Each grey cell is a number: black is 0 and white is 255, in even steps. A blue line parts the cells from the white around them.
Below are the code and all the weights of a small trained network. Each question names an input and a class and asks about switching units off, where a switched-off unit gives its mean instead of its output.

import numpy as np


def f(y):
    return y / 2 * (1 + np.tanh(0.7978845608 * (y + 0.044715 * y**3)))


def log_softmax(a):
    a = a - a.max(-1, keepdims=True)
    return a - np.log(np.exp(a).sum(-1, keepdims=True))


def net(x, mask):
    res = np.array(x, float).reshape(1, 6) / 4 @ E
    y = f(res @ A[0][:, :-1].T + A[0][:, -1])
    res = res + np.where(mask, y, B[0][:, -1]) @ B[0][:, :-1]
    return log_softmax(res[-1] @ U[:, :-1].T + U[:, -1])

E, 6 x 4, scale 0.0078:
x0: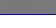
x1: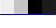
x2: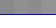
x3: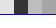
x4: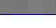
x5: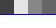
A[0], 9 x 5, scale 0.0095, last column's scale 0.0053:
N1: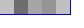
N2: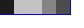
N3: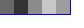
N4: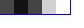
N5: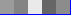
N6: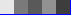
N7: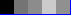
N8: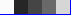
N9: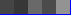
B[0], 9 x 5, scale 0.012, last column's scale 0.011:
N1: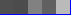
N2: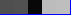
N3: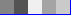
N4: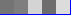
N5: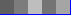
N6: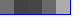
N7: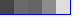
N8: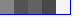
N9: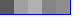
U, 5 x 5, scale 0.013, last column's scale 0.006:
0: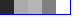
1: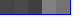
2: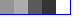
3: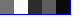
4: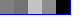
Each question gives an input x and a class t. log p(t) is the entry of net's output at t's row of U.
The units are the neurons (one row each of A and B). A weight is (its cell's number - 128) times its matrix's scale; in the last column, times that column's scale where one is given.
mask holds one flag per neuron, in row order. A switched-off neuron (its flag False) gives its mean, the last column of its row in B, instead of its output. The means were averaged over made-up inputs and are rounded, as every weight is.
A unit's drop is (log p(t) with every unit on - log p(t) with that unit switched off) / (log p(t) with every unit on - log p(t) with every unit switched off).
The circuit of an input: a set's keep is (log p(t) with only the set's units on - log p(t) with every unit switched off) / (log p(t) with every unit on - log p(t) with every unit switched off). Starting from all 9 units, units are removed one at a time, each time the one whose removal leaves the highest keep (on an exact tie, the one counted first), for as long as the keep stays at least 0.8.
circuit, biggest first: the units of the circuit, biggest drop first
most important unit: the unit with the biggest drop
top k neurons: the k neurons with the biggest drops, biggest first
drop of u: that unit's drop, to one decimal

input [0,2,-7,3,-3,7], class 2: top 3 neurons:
(N3; N7; N2)
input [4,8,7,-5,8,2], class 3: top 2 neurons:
(N3; N4)
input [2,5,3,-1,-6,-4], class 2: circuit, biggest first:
(N2; N7)
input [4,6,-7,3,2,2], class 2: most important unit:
N2
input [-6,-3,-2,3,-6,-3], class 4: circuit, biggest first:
(N3; N2)
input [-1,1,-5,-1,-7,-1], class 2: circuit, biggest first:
(N3; N2; N7)
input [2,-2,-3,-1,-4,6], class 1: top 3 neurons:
(N2; N4; N3)
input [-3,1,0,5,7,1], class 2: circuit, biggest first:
(N2; N7; N3)
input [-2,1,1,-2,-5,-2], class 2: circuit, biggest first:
(N3; N2; N7)
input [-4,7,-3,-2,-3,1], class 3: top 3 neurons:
(N3; N4; N1)
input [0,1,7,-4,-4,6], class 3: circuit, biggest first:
(N3; N1; N4)
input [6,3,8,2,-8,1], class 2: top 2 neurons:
(N2; N7)
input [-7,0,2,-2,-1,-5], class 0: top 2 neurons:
(N2; N6)
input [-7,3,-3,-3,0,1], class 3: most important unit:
N3
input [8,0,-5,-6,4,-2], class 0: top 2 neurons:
(N8; N9)
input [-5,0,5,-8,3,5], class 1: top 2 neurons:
(N2; N7)
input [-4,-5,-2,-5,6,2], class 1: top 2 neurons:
(N2; N7)
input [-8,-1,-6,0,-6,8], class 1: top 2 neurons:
(N2; N4)
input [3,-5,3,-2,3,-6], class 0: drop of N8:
0.1
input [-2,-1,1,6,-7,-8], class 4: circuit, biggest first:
(N3)
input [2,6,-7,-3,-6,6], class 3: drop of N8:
0.2
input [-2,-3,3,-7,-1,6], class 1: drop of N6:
0.0
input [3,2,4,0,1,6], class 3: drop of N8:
0.1
